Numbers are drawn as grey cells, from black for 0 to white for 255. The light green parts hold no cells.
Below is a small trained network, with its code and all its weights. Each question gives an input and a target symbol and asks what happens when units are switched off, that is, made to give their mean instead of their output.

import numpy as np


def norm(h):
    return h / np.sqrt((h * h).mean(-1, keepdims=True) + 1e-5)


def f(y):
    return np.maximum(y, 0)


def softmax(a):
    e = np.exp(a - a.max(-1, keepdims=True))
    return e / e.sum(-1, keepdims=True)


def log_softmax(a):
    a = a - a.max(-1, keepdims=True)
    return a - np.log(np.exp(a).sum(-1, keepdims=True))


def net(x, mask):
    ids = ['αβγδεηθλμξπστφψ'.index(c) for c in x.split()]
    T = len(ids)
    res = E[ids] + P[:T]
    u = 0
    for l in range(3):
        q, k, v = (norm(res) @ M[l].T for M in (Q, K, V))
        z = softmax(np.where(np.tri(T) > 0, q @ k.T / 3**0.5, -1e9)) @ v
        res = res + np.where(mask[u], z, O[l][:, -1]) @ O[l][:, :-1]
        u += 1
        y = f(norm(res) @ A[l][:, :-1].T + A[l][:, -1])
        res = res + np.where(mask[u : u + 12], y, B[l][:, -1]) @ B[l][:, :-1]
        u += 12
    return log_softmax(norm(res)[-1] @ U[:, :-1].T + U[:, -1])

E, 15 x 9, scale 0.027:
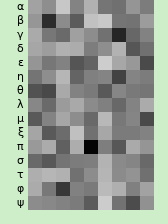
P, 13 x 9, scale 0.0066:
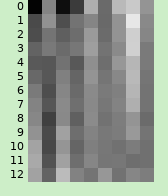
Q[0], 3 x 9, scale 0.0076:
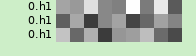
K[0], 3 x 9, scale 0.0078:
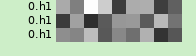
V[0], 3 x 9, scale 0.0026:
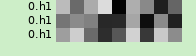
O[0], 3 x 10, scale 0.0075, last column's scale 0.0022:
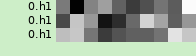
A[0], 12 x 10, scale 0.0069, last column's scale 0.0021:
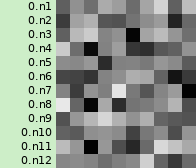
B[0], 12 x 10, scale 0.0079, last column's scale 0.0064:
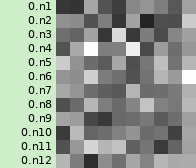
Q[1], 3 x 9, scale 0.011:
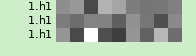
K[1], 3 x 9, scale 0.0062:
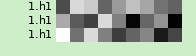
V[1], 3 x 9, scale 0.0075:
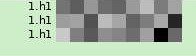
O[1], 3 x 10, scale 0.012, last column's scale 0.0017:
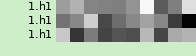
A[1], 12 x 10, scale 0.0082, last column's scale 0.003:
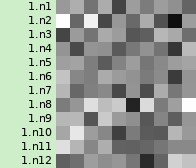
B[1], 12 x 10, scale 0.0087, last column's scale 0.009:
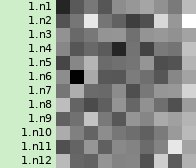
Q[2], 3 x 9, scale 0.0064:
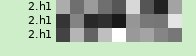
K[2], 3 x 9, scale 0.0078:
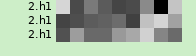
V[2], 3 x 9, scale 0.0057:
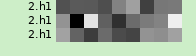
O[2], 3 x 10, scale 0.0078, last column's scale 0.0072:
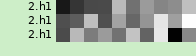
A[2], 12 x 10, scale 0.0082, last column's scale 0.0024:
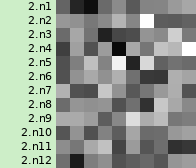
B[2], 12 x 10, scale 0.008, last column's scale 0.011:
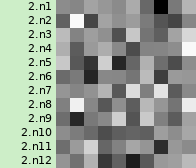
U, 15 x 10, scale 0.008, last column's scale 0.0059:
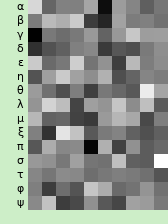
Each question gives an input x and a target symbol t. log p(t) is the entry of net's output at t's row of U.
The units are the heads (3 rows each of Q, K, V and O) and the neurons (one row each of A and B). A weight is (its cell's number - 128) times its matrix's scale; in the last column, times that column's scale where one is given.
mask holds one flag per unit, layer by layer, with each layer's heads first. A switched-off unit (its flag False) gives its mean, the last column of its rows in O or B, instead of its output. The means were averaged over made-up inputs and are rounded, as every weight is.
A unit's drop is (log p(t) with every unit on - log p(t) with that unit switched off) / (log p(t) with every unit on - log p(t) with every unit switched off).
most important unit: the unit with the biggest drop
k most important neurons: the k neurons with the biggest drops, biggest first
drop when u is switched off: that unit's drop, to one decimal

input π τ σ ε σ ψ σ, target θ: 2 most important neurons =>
[1.n2 2.n1]
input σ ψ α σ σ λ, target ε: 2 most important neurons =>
[1.n12 1.n2]
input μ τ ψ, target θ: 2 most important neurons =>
[1.n2 0.n6]
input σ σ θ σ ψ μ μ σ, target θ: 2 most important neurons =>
[1.n2 0.n10]
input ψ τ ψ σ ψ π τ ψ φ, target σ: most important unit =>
0.n8
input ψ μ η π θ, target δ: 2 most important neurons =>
[1.n2 0.n3]
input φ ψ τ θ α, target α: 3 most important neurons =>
[0.n3 2.n5 1.n8]
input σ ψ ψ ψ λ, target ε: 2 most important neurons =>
[2.n7 1.n12]
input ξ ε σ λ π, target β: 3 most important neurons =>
[0.n11 0.n8 1.n2]
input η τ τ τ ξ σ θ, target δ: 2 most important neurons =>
[1.n2 0.n10]
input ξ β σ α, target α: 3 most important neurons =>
[0.n3 2.n5 0.n2]
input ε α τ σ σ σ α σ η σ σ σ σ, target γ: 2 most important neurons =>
[0.n6 2.n3]
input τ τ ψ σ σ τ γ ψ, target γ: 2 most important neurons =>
[0.n6 0.n4]
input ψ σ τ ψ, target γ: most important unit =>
1.h1
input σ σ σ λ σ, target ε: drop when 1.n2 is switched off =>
0.4
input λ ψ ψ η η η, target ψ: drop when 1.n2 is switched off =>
0.2
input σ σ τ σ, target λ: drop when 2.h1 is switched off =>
0.7
